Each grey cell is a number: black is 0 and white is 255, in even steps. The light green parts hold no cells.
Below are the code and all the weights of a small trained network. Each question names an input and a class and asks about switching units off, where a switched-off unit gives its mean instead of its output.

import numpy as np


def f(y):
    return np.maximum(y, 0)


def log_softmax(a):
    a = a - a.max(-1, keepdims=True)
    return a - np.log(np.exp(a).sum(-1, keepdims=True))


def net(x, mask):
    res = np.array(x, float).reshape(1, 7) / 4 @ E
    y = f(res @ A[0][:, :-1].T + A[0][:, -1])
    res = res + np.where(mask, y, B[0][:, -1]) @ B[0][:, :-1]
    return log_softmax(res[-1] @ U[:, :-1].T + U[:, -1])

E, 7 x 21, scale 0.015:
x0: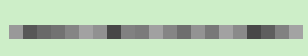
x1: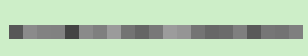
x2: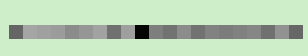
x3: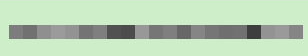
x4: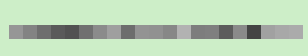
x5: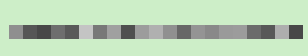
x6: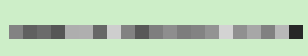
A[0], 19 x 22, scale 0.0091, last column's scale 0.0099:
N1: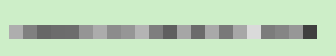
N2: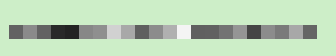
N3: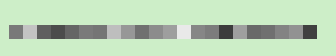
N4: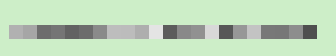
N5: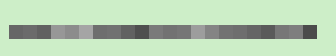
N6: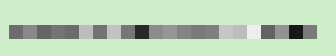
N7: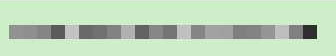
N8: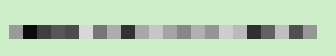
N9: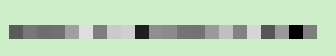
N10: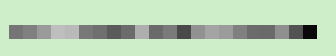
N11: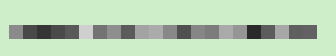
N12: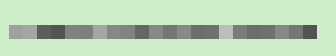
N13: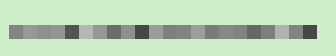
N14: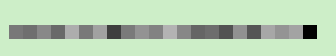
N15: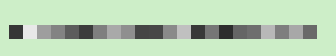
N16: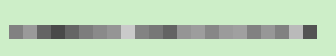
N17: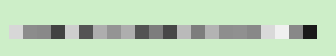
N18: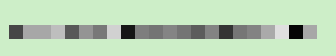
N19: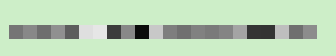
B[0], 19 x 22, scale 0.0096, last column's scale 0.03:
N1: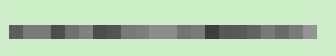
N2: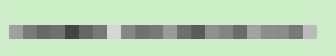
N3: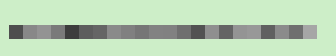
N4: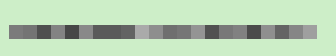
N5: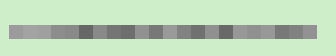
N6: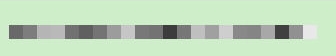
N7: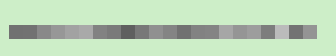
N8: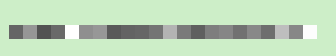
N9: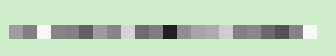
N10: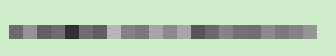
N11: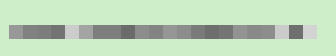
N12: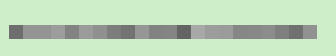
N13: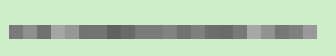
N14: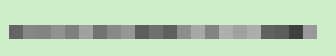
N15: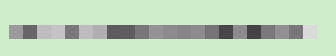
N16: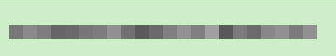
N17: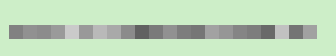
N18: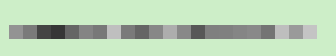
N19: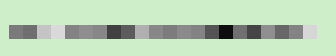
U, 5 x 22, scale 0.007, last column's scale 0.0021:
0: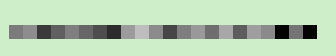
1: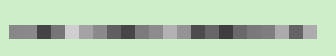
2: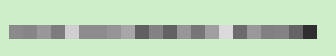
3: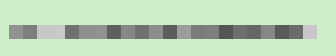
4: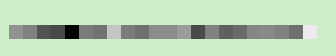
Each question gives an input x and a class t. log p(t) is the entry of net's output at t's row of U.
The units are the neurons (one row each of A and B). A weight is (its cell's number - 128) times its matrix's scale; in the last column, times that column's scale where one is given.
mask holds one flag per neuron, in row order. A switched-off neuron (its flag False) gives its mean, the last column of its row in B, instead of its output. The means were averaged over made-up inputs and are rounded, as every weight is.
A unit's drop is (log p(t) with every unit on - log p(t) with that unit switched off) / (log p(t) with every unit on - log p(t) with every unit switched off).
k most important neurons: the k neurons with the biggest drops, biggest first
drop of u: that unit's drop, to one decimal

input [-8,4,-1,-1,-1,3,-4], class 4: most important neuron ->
(N8)
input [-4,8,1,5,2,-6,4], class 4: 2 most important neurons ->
(N8 N18)
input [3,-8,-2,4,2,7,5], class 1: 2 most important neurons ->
(N8 N11)
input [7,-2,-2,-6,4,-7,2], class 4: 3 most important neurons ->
(N8 N9 N6)
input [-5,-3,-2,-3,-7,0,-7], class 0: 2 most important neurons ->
(N19 N8)
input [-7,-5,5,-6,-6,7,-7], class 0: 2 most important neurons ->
(N15 N4)
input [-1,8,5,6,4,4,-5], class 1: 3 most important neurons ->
(N9 N6 N18)
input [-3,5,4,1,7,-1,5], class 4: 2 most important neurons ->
(N18 N2)
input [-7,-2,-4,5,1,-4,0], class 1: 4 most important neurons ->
(N9 N6 N19 N18)
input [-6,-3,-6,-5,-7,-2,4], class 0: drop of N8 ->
0.3
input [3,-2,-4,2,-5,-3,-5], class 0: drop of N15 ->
0.3
